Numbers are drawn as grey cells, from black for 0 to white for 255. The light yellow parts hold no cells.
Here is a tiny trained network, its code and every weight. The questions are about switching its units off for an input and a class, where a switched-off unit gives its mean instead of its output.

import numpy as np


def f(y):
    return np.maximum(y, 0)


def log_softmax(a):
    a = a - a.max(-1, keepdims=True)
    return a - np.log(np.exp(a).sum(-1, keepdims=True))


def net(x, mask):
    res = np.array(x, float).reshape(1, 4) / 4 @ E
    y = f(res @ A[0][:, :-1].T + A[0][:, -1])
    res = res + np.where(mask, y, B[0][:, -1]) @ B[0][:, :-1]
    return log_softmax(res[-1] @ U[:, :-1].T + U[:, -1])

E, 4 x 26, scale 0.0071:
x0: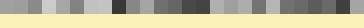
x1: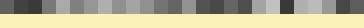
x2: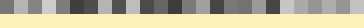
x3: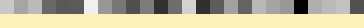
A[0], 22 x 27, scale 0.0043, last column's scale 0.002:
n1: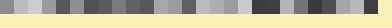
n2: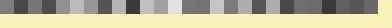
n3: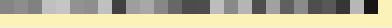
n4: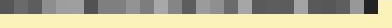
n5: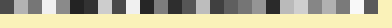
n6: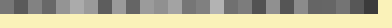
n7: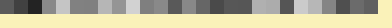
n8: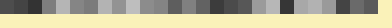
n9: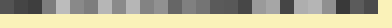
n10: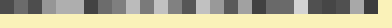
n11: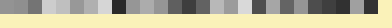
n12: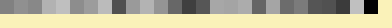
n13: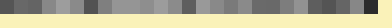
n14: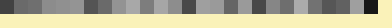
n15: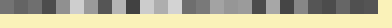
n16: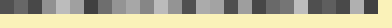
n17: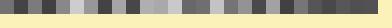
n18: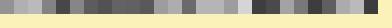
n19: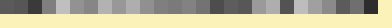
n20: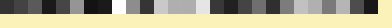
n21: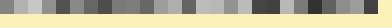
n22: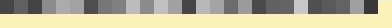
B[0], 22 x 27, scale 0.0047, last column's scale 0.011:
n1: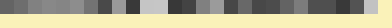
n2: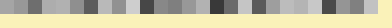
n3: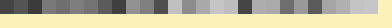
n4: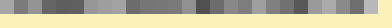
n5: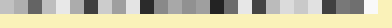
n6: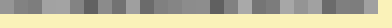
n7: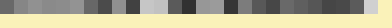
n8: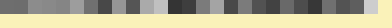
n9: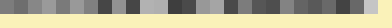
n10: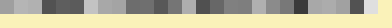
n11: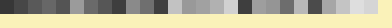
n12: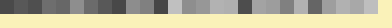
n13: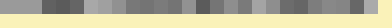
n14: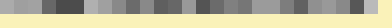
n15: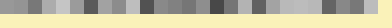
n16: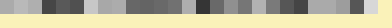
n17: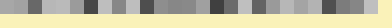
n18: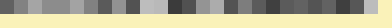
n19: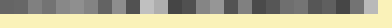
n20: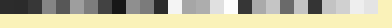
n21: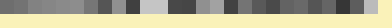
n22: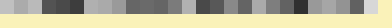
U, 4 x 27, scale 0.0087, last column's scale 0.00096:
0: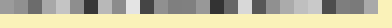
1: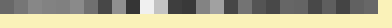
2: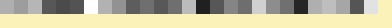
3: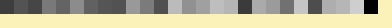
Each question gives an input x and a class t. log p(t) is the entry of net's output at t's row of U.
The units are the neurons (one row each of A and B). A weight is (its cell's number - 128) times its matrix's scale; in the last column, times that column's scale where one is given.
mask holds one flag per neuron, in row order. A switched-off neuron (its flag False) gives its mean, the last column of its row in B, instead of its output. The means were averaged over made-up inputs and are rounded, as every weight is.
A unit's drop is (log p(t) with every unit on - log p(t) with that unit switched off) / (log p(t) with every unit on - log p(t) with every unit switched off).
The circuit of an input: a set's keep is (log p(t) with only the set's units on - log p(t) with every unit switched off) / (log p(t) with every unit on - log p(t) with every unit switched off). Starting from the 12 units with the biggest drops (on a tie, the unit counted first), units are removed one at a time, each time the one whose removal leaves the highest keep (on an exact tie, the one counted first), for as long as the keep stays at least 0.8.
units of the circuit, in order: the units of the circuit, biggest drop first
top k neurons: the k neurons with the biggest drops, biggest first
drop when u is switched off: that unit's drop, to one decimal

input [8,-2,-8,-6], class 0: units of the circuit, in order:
[n2]
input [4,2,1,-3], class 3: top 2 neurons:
[n11, n3]
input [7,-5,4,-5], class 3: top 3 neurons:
[n11, n3, n12]
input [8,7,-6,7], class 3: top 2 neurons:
[n11, n5]
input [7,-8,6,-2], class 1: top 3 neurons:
[n1, n18, n21]
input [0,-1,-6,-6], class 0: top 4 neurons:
[n17, n2, n15, n6]
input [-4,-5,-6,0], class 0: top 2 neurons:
[n2, n17]
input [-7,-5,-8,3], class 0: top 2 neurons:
[n2, n17]
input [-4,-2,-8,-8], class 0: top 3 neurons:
[n17, n2, n15]
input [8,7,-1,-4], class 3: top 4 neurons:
[n11, n3, n12, n1]
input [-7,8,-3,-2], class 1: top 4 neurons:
[n7, n8, n9, n19]
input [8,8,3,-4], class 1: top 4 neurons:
[n7, n8, n9, n20]
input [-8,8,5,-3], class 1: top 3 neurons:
[n7, n8, n9]
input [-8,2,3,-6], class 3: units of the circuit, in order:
[n20]
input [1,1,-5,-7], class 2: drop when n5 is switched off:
0.1
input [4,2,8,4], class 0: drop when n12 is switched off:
0.0
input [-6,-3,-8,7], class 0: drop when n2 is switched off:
0.1
